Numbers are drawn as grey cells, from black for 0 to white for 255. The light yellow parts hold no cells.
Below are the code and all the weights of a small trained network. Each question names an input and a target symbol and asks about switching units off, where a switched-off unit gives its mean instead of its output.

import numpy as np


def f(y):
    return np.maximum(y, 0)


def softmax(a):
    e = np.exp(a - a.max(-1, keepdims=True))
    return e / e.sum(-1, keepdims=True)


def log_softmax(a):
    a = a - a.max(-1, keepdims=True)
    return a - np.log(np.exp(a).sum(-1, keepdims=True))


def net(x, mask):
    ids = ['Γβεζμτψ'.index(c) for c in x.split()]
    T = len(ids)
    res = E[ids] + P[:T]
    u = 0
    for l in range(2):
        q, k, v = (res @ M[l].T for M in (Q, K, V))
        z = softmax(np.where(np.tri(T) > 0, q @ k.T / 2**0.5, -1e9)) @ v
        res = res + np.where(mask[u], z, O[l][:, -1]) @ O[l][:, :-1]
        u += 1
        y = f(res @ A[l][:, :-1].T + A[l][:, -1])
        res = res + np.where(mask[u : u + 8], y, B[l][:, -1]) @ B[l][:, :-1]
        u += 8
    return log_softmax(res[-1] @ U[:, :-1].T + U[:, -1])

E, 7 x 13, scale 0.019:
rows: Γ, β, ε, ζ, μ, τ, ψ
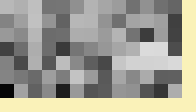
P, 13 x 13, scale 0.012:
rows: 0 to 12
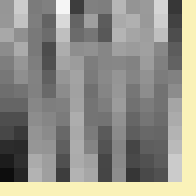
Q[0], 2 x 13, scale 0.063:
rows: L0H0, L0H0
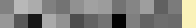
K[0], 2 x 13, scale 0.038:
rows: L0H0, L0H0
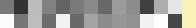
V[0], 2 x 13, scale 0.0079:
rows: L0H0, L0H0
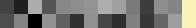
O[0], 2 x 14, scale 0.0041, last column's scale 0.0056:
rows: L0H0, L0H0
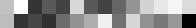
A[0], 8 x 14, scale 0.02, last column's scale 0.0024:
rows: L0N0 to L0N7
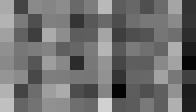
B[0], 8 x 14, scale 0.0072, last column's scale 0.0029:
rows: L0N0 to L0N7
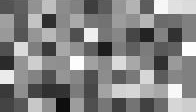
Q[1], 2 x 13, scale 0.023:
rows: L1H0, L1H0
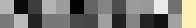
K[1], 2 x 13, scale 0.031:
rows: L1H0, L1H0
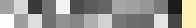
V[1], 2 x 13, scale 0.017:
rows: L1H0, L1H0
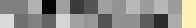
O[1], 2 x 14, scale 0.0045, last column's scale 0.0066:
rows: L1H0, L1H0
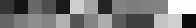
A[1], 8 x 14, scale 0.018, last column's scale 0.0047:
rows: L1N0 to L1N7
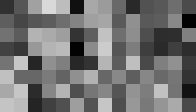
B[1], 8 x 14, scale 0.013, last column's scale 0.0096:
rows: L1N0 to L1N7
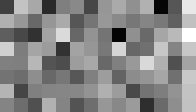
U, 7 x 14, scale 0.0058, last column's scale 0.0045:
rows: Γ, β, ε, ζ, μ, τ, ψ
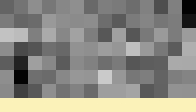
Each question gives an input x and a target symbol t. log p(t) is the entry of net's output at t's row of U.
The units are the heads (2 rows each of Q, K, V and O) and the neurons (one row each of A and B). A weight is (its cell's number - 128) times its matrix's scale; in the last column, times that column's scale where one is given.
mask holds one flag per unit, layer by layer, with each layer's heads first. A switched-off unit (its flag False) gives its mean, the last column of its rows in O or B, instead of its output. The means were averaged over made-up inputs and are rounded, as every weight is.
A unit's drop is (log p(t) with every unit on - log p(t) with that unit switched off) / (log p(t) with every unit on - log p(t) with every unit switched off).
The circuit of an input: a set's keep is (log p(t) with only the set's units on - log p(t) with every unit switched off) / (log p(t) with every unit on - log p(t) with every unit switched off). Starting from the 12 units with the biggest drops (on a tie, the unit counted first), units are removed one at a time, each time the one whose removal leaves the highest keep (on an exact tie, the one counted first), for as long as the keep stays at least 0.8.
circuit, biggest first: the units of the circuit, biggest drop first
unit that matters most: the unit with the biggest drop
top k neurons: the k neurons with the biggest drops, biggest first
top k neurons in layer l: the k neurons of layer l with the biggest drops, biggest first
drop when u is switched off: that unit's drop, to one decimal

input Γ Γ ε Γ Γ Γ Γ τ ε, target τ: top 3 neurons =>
(L1N2; L1N6; L1N3)
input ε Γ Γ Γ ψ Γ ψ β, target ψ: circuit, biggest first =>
(L0H0; L1N7; L1N4)
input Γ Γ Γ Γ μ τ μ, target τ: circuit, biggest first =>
(L1H0; L1N6)
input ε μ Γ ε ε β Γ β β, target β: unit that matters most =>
L1H0
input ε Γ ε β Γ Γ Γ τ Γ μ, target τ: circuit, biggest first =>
(L0N3; L1H0; L1N6)
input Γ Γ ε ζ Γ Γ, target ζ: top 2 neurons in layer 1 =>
(L1N5; L1N2)
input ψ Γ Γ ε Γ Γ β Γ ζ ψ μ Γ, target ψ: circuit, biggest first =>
(L0H0; L1N7)
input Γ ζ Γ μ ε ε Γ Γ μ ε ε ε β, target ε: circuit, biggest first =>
(L0H0; L1H0)
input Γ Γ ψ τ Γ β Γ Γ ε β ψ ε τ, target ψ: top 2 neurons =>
(L1N7; L0N3)
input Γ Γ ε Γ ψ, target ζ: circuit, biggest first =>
(L1N4; L0H0; L1H0)
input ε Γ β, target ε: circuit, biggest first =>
(L0H0; L1N2)
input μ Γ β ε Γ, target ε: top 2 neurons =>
(L1N2; L1N0)
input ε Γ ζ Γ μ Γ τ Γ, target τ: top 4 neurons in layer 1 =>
(L1N2; L1N6; L1N3; L1N0)
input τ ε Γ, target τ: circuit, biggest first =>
(L1H0; L1N6; L0H0; L1N2)
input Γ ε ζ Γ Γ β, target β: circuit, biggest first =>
(L0H0; L1H0; L1N2)
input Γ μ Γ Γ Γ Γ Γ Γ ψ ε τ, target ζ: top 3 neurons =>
(L1N2; L1N6; L1N5)
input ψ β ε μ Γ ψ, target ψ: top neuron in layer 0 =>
(L0N0)
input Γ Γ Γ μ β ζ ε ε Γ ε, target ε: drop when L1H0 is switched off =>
0.3
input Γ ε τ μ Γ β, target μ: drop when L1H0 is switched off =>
0.9
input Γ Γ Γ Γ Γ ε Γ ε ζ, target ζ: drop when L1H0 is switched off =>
1.4
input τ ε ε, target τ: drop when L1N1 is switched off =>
0.0
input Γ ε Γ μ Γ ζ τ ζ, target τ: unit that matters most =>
L1N2
